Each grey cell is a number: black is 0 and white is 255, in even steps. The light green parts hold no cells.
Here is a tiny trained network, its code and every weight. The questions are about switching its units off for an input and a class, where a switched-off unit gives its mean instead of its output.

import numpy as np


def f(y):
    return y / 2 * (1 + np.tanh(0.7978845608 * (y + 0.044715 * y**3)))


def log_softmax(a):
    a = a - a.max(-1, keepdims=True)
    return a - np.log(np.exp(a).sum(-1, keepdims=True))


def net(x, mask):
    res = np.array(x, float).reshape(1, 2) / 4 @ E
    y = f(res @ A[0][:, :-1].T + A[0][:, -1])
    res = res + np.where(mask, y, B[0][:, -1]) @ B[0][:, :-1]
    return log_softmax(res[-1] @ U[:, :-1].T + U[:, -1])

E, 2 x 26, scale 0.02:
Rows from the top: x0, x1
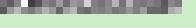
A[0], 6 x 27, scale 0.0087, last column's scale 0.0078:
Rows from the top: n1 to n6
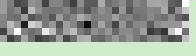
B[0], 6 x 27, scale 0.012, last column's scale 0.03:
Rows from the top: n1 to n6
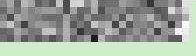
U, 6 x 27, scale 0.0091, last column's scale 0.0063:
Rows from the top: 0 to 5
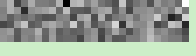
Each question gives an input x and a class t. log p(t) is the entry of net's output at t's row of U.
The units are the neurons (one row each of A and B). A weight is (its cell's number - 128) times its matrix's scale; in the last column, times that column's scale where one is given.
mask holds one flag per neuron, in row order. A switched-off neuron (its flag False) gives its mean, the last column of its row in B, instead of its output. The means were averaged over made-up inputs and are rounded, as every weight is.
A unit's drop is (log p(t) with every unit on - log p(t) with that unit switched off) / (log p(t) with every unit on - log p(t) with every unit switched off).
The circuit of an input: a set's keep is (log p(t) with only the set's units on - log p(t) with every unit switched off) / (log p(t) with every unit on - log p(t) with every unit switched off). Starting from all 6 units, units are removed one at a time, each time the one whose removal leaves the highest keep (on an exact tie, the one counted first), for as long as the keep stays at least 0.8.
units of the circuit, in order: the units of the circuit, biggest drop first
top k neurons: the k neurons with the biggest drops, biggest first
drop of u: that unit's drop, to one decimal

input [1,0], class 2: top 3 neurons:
n5, n2, n1
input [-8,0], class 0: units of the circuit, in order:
n1
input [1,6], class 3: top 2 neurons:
n4, n5
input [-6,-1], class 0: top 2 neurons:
n1, n5
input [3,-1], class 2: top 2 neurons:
n5, n2
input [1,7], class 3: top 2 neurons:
n4, n5
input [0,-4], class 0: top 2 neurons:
n5, n1
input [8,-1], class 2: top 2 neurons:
n5, n6
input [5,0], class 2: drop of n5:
0.8
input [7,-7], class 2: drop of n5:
0.0
